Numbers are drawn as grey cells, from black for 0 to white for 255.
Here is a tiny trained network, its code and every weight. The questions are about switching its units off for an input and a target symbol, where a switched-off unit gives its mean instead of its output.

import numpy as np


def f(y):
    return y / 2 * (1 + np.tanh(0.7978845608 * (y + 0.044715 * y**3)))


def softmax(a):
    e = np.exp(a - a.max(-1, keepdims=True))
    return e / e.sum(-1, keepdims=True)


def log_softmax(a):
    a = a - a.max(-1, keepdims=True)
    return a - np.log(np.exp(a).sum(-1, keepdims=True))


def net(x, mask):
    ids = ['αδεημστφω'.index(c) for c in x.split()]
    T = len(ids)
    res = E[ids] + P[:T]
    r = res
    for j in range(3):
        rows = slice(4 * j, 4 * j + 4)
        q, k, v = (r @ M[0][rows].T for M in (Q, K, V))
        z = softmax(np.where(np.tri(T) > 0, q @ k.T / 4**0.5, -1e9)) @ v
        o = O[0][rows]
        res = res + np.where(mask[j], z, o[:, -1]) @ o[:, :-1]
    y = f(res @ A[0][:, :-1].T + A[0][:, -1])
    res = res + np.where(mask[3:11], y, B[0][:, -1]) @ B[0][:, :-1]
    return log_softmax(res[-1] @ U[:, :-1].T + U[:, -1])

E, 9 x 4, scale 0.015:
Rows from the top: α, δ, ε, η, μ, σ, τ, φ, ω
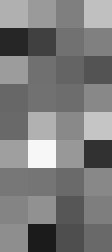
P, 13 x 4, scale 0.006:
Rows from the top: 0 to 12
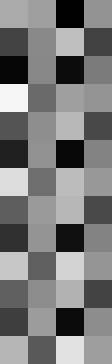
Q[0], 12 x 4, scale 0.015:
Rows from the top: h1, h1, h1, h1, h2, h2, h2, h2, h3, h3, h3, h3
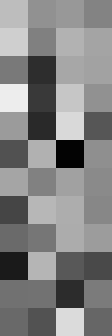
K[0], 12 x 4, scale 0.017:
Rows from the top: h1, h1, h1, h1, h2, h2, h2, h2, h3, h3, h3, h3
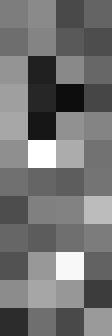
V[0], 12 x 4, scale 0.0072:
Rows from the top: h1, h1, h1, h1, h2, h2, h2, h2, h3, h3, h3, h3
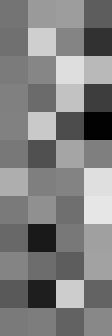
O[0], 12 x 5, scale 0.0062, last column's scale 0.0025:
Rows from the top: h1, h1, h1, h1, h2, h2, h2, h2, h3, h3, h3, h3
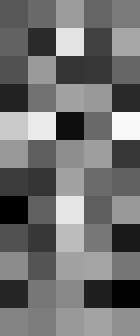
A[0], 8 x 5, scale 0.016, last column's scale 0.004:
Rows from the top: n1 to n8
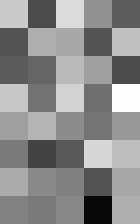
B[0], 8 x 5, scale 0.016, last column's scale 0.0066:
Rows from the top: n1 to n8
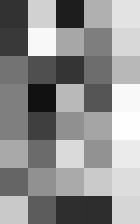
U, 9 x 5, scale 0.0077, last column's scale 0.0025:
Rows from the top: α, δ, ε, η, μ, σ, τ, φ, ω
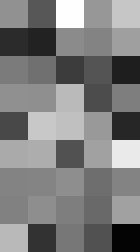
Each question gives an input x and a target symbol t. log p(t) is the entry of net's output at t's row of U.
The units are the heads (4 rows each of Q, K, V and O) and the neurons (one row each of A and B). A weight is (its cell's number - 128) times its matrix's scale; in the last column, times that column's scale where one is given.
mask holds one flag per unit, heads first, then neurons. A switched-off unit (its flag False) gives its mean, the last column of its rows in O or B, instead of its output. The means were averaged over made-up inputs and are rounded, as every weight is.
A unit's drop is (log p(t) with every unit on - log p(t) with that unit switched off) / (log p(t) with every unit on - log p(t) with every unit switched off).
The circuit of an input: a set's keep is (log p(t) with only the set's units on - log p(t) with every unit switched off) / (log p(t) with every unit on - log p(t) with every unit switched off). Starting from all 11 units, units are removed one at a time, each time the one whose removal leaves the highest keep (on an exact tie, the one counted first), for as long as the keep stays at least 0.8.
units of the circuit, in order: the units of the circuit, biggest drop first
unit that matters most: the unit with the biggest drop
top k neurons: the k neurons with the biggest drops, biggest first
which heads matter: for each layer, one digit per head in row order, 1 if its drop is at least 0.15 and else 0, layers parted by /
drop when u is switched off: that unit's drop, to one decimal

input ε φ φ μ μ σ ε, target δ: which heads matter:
100
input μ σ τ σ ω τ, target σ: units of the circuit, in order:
(h2)
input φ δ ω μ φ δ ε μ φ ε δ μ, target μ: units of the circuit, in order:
(h2, n8, n4)
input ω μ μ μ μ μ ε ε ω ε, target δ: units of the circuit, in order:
(n1, n4, h3)
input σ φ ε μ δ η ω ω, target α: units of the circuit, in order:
(h1, n6, h2)
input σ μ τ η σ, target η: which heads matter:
100
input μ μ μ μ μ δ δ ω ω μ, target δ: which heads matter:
011
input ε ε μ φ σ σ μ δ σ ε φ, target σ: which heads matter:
010
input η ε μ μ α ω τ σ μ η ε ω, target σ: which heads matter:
010
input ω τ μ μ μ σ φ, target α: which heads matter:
100
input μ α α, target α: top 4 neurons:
(n1, n6, n8, n2)
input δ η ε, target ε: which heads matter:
001
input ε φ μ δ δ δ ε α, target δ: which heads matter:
111
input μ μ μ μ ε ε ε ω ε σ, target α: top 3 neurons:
(n4, n7, n3)
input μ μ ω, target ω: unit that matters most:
n8
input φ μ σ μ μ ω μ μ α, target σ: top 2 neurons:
(n4, n6)
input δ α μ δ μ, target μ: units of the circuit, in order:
(n2, h2)
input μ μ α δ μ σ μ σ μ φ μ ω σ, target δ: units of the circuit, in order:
(n4, n1, h1)
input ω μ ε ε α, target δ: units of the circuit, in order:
(n1, n4, h3, h1)
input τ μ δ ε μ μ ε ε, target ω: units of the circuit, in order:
(n8, n1)
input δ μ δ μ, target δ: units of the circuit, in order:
(h2, h3, n3)
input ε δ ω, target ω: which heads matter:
001
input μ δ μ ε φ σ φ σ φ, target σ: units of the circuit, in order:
(h2)
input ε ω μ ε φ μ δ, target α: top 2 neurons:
(n6, n8)
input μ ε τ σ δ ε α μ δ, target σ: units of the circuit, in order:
(h2, n4)
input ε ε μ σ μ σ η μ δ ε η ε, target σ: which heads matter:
011
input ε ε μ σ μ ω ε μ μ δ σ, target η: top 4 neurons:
(n2, n8, n1, n4)
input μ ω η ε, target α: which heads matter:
110
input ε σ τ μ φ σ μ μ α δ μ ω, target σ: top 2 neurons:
(n4, n7)
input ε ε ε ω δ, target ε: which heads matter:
001
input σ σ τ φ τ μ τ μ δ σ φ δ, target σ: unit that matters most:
h2
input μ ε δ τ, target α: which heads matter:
000
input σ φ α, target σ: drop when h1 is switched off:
-0.1
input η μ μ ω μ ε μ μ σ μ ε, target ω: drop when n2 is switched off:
0.2
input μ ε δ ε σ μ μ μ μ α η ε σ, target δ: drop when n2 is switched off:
-0.1
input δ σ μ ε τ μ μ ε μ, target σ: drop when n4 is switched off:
0.2
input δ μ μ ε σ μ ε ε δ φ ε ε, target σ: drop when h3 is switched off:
0.1
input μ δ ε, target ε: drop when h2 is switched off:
0.2
